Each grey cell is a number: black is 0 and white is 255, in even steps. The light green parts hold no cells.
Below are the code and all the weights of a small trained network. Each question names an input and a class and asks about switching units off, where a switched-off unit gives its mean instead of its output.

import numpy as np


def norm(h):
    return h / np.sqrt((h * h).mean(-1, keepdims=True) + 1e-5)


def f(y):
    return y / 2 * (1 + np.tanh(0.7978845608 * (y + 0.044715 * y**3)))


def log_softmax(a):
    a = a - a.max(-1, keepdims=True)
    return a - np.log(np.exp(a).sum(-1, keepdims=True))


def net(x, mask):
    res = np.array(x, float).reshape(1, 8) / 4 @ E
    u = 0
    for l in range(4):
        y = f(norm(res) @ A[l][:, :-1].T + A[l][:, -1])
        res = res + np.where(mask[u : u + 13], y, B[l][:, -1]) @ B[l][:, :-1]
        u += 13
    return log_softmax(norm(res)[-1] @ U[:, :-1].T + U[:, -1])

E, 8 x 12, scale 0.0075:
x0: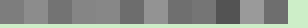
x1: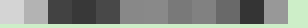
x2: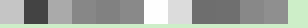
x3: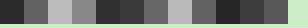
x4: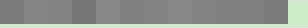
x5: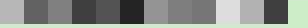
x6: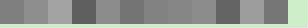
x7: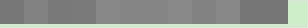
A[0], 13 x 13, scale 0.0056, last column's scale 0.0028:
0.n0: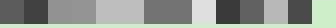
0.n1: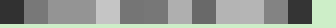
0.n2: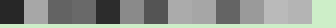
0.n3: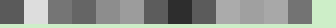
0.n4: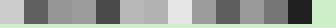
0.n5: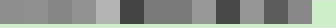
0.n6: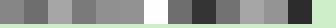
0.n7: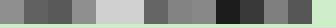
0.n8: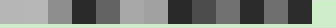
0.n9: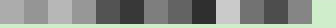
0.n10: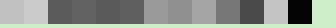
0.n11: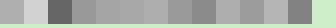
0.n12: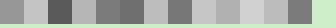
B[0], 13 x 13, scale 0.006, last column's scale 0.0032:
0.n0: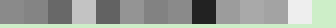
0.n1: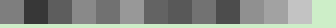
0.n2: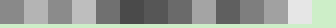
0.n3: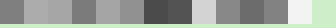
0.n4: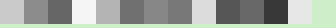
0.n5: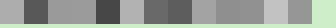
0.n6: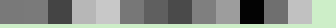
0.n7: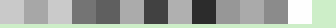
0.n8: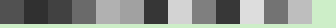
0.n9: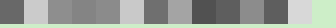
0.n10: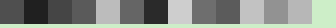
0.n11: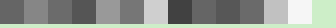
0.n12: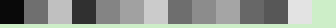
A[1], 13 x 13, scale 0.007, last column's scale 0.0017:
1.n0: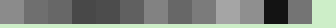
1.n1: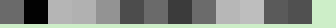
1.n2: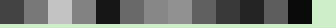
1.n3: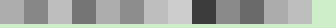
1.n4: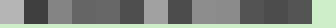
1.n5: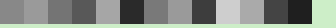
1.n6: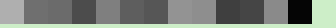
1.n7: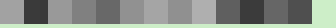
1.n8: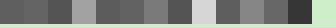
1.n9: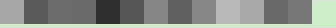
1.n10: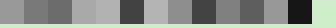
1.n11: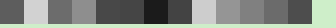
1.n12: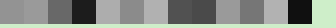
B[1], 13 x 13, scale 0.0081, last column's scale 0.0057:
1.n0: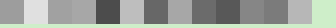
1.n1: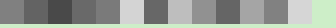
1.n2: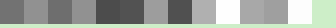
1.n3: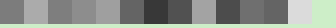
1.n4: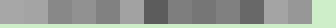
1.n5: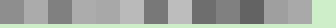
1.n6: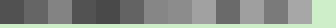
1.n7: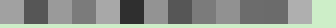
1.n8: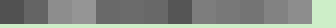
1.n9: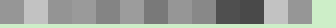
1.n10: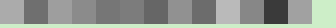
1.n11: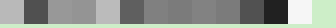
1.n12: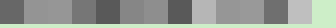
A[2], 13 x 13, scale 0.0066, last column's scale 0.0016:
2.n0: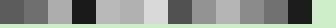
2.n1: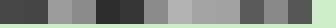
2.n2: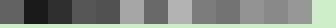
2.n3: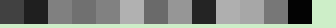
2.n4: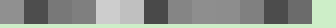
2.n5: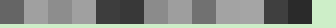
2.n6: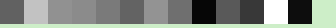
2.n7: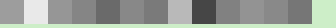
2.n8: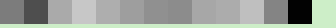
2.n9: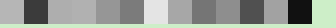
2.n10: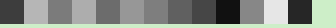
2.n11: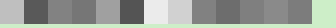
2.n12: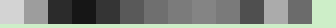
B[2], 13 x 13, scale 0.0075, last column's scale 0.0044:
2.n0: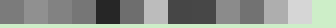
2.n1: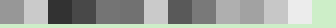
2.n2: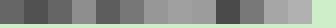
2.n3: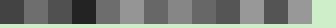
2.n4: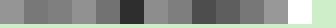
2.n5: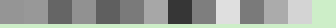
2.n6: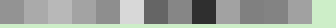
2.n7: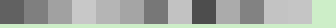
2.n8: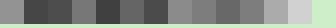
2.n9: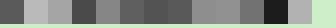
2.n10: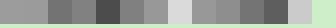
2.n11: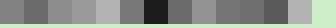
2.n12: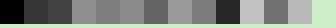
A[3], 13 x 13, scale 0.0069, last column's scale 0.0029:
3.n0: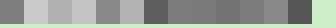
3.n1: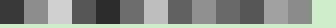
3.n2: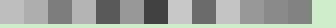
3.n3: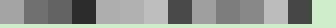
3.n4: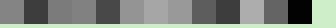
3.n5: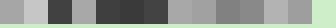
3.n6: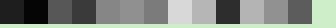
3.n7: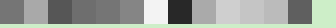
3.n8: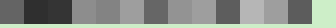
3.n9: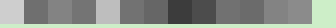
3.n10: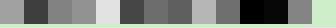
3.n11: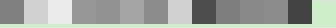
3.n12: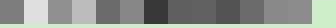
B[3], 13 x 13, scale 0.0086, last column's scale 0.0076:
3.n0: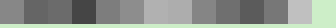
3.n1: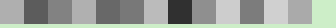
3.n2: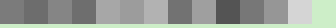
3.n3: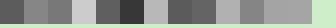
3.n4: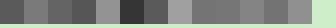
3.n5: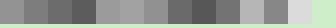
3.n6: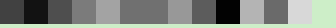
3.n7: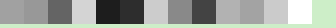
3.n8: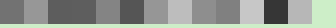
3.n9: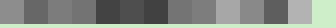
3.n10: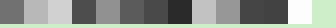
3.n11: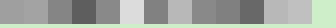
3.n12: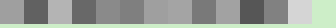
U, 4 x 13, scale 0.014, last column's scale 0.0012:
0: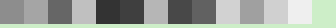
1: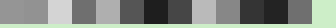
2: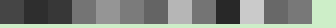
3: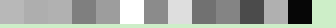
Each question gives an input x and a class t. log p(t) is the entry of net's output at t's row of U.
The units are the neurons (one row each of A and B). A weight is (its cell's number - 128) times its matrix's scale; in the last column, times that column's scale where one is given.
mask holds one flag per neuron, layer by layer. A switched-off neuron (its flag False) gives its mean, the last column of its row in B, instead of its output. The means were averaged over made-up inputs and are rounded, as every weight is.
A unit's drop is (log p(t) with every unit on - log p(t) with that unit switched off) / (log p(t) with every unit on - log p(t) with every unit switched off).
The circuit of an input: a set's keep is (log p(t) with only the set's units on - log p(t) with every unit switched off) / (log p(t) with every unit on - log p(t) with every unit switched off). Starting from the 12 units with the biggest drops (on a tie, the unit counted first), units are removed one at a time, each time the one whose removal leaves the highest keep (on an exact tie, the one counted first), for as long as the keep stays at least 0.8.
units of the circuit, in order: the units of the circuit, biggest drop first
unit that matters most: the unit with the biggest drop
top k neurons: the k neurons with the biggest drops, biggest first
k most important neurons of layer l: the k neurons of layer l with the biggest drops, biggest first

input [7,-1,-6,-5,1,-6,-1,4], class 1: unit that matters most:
0.n3
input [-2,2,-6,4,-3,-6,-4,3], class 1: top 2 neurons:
(1.n11; 1.n0)
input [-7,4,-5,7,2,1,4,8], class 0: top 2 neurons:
(1.n2; 2.n1)
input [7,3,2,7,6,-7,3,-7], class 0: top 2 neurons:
(1.n2; 0.n9)
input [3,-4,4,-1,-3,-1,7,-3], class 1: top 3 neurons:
(0.n6; 0.n4; 3.n10)
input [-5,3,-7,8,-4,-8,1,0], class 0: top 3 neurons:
(1.n2; 0.n9; 1.n0)
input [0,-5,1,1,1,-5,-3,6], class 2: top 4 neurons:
(0.n1; 2.n3; 0.n9; 1.n0)
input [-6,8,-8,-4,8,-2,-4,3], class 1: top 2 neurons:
(1.n11; 0.n3)
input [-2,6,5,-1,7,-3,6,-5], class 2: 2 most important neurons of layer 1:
(1.n6; 1.n11)
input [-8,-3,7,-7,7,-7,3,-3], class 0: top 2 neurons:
(0.n11; 1.n11)
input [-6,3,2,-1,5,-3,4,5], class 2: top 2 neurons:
(0.n10; 0.n8)
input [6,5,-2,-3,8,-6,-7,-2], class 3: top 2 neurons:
(0.n7; 2.n6)
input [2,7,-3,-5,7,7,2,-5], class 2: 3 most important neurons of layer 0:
(0.n8; 0.n10; 0.n7)
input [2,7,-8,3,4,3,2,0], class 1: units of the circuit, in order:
(1.n11)
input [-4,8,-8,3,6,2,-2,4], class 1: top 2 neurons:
(1.n11; 3.n10)
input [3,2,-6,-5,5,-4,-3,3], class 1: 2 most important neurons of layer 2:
(2.n1; 2.n5)
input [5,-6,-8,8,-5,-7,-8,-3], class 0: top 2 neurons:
(1.n2; 1.n3)
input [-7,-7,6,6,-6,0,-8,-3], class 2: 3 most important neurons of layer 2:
(2.n8; 2.n3; 2.n0)
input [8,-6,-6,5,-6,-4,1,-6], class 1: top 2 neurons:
(1.n11; 0.n2)
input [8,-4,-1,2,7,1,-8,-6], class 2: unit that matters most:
1.n1
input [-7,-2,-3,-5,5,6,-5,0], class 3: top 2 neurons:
(1.n0; 1.n5)
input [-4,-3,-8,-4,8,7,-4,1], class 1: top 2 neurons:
(1.n11; 0.n3)
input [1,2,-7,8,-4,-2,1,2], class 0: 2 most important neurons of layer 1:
(1.n2; 1.n3)
